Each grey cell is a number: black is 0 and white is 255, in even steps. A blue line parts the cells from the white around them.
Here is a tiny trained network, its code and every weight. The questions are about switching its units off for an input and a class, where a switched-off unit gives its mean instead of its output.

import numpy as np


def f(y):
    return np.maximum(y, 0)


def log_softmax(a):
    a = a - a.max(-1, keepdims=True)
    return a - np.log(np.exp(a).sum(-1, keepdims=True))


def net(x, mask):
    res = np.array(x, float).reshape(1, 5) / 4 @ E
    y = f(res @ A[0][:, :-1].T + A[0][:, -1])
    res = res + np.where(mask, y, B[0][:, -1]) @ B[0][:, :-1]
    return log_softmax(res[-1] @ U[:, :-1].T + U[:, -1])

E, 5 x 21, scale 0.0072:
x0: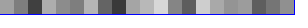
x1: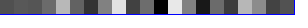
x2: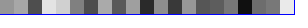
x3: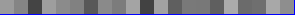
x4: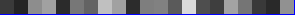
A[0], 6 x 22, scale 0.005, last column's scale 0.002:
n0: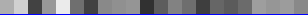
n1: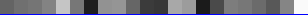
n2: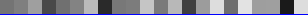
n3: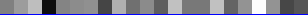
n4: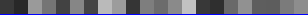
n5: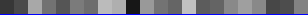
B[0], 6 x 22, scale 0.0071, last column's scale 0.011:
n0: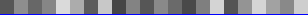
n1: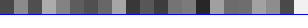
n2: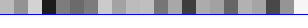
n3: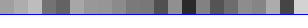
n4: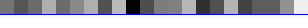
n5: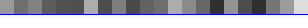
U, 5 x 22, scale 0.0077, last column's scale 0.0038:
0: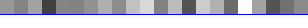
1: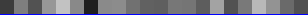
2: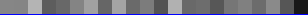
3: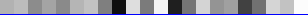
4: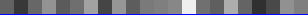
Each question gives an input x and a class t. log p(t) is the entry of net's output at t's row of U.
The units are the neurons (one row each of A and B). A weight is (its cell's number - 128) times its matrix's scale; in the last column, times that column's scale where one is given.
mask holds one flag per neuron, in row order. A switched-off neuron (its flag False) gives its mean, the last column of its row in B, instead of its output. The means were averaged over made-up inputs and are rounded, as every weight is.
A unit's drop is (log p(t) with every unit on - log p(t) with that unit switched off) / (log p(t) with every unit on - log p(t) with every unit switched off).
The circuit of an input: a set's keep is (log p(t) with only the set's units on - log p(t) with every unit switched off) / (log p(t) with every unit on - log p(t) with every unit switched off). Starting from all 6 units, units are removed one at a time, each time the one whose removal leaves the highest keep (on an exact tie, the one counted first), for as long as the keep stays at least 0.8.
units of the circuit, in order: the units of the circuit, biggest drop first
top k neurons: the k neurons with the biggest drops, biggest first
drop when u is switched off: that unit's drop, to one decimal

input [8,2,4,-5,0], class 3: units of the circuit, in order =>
[n2, n1, n4]
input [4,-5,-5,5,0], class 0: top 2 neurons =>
[n2, n4]
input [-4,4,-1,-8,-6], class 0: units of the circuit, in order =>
[n2]
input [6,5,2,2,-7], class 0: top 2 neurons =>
[n1, n4]
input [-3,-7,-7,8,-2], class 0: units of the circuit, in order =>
[n2, n4]
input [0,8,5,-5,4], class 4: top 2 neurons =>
[n4, n5]
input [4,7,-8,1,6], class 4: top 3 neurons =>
[n4, n5, n0]
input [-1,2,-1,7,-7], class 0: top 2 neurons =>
[n1, n4]
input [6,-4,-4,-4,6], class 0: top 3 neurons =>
[n4, n1, n2]
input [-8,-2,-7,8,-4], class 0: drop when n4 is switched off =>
0.1
